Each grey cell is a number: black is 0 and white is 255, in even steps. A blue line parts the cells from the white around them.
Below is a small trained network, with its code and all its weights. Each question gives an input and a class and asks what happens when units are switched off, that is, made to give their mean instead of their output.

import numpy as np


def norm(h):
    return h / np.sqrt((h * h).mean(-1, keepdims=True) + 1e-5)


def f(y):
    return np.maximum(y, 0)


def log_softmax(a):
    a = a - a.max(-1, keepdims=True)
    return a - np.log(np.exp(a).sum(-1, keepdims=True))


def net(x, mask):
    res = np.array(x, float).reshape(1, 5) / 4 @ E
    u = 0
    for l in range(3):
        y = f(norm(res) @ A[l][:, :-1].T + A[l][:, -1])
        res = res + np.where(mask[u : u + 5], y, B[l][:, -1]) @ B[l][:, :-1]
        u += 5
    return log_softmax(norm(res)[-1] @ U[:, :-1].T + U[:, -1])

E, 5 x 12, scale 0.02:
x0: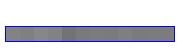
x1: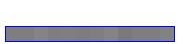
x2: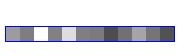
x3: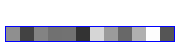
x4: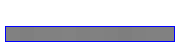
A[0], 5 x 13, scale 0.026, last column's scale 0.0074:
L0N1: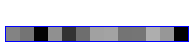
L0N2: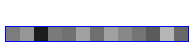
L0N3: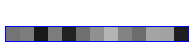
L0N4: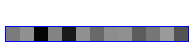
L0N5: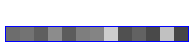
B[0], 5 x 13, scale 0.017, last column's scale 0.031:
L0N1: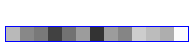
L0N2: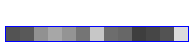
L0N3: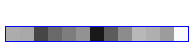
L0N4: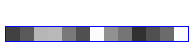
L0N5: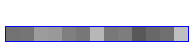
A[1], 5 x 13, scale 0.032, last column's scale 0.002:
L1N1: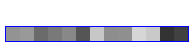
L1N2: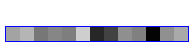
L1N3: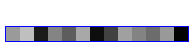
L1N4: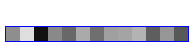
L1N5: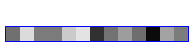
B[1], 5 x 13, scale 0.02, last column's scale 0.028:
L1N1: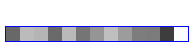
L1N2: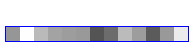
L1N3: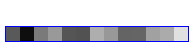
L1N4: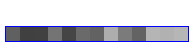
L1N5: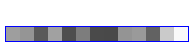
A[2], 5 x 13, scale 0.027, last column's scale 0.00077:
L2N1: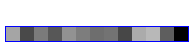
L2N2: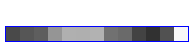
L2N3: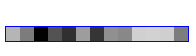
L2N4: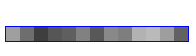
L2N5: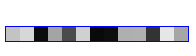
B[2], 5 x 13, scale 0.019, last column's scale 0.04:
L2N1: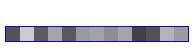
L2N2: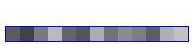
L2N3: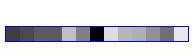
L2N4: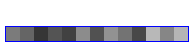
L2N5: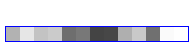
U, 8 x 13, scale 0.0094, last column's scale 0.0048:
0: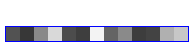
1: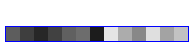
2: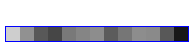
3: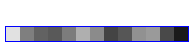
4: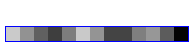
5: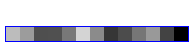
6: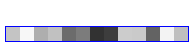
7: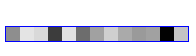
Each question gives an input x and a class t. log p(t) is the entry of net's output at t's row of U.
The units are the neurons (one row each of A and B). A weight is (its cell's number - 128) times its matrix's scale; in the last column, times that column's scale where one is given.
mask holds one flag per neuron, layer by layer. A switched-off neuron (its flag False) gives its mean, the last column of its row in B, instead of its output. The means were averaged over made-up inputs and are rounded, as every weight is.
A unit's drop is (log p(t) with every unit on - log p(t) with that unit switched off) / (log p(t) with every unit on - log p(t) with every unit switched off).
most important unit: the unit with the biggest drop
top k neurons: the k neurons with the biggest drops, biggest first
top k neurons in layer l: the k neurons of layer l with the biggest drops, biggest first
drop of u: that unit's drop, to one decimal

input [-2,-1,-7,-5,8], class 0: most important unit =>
L0N4
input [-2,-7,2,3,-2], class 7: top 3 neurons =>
L0N3; L0N4; L0N2
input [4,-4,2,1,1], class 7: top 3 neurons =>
L0N2; L0N3; L0N4
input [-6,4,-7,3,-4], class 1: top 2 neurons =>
L0N1; L0N3
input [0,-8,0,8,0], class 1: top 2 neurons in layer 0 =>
L0N4; L0N2
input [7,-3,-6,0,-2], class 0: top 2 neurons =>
L0N2; L0N4
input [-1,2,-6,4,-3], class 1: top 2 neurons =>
L0N1; L0N3
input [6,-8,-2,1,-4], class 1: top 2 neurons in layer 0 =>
L0N1; L0N3
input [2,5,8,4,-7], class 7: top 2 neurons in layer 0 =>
L0N4; L0N2
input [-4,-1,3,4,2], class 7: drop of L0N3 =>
1.0
